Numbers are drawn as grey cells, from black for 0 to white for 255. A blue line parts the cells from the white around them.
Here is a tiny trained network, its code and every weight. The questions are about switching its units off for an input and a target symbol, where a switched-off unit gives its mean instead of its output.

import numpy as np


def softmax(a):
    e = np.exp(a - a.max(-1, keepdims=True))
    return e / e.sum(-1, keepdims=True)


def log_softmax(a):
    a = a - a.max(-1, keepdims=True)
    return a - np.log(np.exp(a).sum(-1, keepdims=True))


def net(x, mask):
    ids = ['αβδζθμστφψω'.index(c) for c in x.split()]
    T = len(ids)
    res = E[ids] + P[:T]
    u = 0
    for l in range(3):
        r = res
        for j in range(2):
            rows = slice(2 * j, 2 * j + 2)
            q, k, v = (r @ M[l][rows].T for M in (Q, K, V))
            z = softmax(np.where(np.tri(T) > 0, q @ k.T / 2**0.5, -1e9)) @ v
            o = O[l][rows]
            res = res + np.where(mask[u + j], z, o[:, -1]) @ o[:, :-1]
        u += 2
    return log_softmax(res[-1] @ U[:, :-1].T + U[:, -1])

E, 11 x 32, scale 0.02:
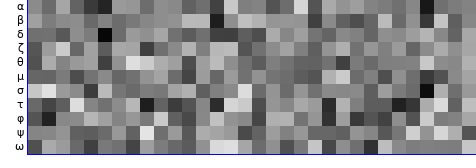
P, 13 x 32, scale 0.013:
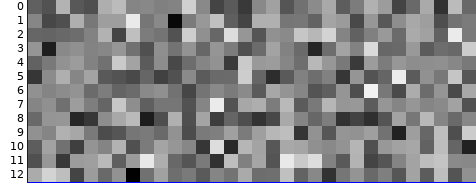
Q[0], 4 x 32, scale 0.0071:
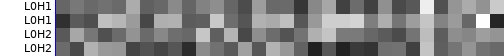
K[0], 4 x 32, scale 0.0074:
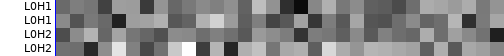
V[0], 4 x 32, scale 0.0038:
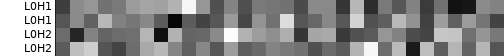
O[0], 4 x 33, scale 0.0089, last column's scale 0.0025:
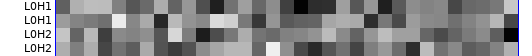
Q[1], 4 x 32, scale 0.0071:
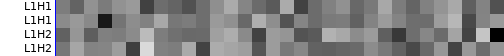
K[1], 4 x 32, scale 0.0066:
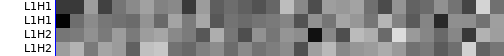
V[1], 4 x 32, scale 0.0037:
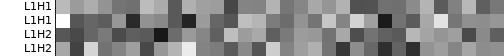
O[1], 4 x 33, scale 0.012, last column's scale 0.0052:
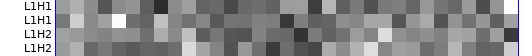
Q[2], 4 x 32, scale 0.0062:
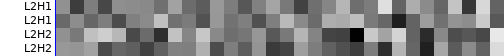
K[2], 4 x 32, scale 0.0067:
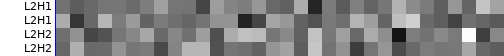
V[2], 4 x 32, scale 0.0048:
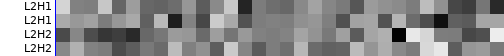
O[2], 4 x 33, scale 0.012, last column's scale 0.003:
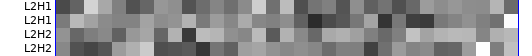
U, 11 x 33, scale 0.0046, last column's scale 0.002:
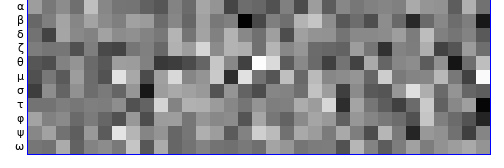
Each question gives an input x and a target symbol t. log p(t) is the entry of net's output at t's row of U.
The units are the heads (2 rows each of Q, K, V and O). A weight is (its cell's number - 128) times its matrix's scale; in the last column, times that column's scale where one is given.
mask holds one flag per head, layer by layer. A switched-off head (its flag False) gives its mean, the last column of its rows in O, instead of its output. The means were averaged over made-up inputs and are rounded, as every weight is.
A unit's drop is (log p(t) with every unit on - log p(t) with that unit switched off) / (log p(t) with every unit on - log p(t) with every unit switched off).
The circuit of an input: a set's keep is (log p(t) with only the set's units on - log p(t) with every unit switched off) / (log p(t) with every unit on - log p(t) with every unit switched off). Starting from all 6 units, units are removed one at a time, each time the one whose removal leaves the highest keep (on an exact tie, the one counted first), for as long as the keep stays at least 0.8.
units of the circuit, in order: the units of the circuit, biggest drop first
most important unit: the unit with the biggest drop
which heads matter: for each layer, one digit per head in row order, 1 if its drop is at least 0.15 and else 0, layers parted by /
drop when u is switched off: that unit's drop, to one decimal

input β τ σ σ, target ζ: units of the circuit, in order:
(L2H2)
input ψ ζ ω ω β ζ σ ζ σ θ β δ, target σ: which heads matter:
01 / 00 / 00
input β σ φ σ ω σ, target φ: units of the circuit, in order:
(L1H2 L0H1)
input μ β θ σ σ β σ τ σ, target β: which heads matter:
11 / 00 / 00
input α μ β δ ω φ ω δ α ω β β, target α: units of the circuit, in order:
(L0H1 L0H2)
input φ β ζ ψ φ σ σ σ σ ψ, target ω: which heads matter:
00 / 00 / 11
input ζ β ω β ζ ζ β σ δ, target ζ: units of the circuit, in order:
(L0H2 L0H1)
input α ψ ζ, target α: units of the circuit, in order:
(L0H1 L0H2)
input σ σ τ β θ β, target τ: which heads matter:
10 / 00 / 00
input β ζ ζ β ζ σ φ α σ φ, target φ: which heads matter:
10 / 01 / 00
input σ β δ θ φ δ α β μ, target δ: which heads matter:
00 / 00 / 01
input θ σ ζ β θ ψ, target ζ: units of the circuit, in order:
(L0H1 L0H2)
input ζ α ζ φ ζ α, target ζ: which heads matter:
11 / 01 / 00
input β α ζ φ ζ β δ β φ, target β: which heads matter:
11 / 00 / 00
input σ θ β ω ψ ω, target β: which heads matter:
11 / 00 / 00
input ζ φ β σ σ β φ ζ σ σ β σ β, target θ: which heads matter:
10 / 11 / 00
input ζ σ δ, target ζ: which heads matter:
01 / 01 / 00
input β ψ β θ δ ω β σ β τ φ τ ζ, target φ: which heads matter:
11 / 01 / 01
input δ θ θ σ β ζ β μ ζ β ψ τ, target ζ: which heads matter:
11 / 00 / 00
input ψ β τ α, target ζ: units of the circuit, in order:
(L2H2 L0H1)
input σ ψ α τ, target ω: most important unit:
L2H2
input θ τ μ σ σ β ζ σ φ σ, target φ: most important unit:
L1H2
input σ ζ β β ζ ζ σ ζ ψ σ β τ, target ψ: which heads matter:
01 / 00 / 10
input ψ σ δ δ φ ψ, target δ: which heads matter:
00 / 10 / 01
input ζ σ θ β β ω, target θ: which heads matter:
10 / 00 / 10
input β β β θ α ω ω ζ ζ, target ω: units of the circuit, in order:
(L1H2 L0H1)
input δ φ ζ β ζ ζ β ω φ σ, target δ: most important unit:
L2H2
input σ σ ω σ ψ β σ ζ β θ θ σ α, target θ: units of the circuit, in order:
(L0H1 L1H1)
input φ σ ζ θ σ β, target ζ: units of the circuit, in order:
(L0H2 L0H1 L2H2)
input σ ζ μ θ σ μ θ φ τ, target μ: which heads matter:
01 / 10 / 00
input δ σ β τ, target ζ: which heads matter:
10 / 00 / 01
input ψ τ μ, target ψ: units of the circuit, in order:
(L0H2 L1H1)
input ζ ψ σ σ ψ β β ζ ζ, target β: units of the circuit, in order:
(L0H2 L0H1)
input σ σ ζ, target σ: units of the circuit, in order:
(L0H2)
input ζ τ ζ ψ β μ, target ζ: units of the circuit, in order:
(L0H2 L0H1)
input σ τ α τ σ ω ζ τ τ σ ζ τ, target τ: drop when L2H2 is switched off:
-0.1
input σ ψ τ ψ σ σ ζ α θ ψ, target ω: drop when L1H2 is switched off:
0.1
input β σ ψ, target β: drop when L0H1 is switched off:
0.5
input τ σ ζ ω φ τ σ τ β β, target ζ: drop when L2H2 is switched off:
0.6
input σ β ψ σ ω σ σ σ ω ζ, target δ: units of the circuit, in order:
(L2H2)
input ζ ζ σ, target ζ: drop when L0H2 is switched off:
0.5
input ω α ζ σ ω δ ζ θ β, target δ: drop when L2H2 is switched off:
0.9
